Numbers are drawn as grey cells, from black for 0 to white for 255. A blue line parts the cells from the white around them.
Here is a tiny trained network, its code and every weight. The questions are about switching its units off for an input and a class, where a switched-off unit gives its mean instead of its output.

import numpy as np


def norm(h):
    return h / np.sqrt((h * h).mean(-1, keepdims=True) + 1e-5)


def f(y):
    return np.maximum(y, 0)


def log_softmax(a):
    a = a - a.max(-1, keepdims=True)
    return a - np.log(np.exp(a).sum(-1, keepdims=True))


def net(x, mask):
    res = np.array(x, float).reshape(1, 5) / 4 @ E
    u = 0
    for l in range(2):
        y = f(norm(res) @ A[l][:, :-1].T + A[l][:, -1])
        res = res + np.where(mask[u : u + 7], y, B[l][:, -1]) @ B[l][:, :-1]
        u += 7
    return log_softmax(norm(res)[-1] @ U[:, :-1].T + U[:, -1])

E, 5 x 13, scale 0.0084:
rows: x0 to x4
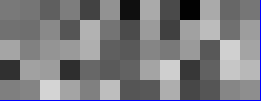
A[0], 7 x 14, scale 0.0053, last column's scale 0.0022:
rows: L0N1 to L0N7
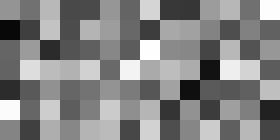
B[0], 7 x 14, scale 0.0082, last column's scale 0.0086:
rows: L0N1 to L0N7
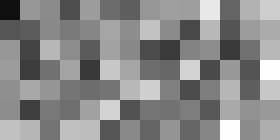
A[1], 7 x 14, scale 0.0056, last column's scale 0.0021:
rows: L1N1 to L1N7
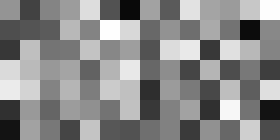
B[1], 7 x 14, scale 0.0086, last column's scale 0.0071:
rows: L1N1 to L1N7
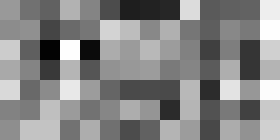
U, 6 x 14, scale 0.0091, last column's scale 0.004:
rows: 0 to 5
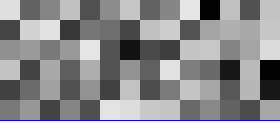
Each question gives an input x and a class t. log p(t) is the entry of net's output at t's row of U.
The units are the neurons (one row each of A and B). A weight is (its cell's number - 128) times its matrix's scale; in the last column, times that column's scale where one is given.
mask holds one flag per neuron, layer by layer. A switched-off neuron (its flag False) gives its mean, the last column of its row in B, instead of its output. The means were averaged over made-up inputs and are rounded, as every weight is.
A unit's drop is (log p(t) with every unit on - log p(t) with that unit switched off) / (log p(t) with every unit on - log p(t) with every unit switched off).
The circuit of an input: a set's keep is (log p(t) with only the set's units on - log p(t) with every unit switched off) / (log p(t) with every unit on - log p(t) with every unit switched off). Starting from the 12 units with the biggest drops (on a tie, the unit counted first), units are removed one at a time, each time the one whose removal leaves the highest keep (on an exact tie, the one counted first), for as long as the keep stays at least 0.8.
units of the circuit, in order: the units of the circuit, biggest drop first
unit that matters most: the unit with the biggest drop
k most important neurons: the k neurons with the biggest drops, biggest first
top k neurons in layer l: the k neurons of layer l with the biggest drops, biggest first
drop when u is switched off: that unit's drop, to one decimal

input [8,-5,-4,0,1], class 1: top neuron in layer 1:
[L1N3]
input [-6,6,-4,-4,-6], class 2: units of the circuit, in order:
[L0N4; L1N3]
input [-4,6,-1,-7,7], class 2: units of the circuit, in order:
[L0N4; L1N3]
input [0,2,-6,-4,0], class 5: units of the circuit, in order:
[L1N1; L1N5]
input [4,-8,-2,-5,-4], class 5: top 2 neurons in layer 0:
[L0N7; L0N4]
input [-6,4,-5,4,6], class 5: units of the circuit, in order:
[L0N2; L1N5]
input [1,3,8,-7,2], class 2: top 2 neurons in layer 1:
[L1N1; L1N2]
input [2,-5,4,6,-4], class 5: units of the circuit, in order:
[L1N5; L1N1]
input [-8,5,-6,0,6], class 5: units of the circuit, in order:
[L0N2; L1N5]
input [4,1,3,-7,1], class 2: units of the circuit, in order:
[L0N4; L1N3]
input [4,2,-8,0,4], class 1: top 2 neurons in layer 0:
[L0N4; L0N1]
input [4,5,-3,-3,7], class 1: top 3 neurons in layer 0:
[L0N5; L0N4; L0N1]
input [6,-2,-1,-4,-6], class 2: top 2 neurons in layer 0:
[L0N4; L0N5]
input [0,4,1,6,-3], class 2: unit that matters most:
L1N1
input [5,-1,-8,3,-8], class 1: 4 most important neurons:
[L0N4; L0N1; L1N3; L1N7]
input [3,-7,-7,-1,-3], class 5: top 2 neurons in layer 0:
[L0N4; L0N7]
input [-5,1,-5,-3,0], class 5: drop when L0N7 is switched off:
0.3
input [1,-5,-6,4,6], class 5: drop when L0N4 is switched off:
-0.1
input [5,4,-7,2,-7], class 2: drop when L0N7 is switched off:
0.2
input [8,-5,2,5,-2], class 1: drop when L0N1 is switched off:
0.0
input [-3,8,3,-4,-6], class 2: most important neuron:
[L0N4]
